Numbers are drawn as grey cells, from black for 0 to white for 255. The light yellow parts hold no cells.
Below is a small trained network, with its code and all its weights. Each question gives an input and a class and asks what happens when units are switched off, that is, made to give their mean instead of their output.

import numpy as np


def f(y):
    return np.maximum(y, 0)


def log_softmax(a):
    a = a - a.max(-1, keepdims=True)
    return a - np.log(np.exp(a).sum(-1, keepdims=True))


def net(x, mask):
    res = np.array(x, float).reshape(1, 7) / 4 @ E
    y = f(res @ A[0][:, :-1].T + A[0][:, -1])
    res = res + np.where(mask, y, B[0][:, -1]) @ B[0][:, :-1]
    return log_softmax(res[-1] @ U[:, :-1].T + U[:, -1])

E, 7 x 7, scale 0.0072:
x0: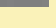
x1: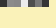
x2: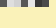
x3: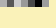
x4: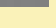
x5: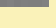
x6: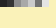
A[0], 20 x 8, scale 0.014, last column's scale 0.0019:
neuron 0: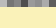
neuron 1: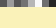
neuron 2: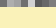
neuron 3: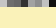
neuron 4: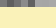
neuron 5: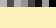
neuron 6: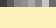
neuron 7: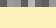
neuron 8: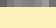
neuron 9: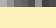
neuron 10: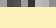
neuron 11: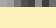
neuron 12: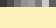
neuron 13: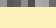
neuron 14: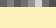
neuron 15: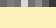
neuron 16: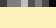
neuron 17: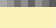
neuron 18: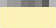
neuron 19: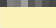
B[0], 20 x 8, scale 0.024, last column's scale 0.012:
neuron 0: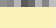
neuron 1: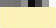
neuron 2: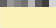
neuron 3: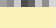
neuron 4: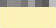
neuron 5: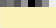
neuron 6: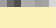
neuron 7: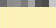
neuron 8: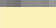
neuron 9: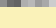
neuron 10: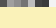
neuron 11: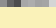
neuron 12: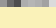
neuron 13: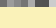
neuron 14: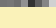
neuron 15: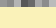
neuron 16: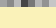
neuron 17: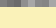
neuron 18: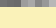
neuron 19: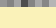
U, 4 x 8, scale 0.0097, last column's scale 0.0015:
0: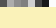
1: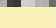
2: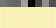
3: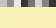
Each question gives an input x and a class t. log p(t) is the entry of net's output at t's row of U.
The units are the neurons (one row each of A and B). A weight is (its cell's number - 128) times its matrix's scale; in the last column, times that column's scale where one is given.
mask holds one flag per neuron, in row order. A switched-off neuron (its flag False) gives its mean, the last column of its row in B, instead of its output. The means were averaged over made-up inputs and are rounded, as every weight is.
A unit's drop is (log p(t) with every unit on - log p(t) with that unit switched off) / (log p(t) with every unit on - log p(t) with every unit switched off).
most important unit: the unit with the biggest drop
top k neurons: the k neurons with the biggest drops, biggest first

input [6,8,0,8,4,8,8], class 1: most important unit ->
neuron 12
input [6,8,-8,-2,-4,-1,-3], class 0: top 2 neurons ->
(neuron 10; neuron 13)
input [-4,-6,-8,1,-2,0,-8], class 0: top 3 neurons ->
(neuron 10; neuron 13; neuron 12)
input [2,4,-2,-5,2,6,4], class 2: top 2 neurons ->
(neuron 1; neuron 14)
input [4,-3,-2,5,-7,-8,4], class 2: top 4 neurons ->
(neuron 5; neuron 11; neuron 9; neuron 18)
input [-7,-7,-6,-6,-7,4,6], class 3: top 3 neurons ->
(neuron 3; neuron 0; neuron 5)
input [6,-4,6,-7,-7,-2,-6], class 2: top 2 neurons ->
(neuron 1; neuron 10)
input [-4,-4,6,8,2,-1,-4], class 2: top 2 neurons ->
(neuron 5; neuron 10)
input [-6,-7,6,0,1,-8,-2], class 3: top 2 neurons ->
(neuron 3; neuron 10)
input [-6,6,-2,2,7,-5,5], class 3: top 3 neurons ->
(neuron 16; neuron 15; neuron 11)
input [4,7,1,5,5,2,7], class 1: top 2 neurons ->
(neuron 12; neuron 6)
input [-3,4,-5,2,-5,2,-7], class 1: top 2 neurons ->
(neuron 11; neuron 9)
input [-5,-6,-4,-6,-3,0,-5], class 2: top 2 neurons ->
(neuron 1; neuron 14)
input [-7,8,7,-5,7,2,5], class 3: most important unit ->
neuron 16
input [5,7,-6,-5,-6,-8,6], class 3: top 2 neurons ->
(neuron 16; neuron 15)
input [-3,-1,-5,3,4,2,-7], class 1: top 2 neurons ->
(neuron 11; neuron 9)
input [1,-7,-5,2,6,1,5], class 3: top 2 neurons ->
(neuron 3; neuron 0)
